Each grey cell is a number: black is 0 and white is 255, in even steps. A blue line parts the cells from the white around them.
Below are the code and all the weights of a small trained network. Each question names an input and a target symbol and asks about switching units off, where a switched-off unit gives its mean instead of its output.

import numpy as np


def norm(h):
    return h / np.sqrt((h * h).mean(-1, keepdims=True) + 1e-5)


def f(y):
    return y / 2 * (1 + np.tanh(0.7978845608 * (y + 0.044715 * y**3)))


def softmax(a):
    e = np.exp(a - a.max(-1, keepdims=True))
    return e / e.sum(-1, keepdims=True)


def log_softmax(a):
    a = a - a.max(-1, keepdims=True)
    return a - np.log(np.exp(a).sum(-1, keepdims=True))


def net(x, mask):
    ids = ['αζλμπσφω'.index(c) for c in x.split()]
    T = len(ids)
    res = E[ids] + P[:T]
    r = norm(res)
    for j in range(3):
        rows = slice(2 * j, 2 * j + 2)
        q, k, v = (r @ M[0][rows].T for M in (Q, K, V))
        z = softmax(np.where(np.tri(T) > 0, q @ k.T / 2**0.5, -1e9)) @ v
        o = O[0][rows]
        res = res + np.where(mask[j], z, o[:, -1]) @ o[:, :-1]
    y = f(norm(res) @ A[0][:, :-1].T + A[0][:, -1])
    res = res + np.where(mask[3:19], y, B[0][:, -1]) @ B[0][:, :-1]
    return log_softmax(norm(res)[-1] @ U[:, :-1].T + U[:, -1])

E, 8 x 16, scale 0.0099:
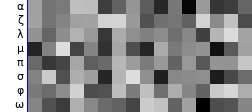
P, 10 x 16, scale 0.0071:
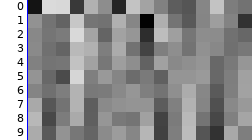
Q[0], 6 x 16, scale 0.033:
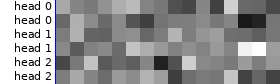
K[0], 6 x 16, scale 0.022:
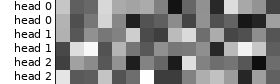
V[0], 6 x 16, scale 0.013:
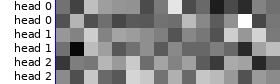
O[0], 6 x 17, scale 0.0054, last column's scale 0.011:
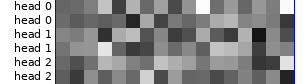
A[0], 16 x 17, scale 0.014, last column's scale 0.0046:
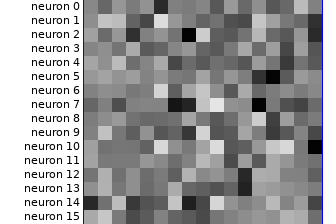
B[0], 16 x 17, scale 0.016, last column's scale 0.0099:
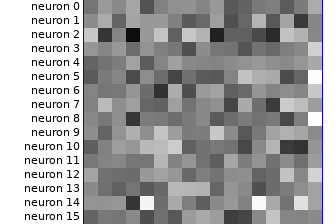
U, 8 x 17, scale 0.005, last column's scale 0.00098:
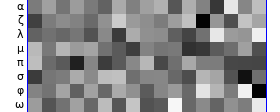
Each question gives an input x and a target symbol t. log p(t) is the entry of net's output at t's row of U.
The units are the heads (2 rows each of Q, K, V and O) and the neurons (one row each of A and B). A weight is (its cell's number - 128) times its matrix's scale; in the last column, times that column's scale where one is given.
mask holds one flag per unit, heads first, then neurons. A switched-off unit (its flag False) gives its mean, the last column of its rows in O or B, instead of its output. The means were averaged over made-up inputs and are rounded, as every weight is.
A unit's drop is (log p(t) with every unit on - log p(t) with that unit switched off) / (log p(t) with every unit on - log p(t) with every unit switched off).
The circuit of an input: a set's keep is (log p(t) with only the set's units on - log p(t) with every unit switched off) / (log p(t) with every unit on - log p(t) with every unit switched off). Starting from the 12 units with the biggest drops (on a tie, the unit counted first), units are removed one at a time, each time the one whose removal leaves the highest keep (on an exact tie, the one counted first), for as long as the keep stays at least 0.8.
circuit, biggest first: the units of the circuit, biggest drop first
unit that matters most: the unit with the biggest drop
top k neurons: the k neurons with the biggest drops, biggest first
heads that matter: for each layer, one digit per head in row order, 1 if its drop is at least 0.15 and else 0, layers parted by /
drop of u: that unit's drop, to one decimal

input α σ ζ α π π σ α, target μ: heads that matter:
011
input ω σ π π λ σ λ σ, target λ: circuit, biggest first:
[head 2; neuron 15]
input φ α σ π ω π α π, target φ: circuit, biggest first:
[head 0; neuron 14; head 2]
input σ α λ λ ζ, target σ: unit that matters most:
neuron 10
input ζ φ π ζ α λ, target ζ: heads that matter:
010
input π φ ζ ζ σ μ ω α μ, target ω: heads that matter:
100
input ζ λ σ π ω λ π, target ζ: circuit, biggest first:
[head 1; neuron 7; head 2; neuron 4]
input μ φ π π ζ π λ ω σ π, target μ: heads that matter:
110
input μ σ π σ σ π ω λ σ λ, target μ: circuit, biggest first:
[head 1; neuron 3; head 0; neuron 5]
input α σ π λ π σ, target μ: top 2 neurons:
[neuron 3; neuron 9]
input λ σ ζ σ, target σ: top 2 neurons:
[neuron 9; neuron 14]
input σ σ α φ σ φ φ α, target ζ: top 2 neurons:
[neuron 13; neuron 0]
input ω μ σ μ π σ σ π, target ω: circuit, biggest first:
[head 0; neuron 6]
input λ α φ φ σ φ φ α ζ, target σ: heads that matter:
100
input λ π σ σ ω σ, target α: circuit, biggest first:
[head 1]
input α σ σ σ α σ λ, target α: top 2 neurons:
[neuron 7; neuron 6]
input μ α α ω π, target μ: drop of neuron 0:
0.0
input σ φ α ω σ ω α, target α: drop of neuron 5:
0.2
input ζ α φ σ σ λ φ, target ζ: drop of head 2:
0.1
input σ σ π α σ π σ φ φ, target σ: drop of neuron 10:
0.5
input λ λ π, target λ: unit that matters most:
head 2
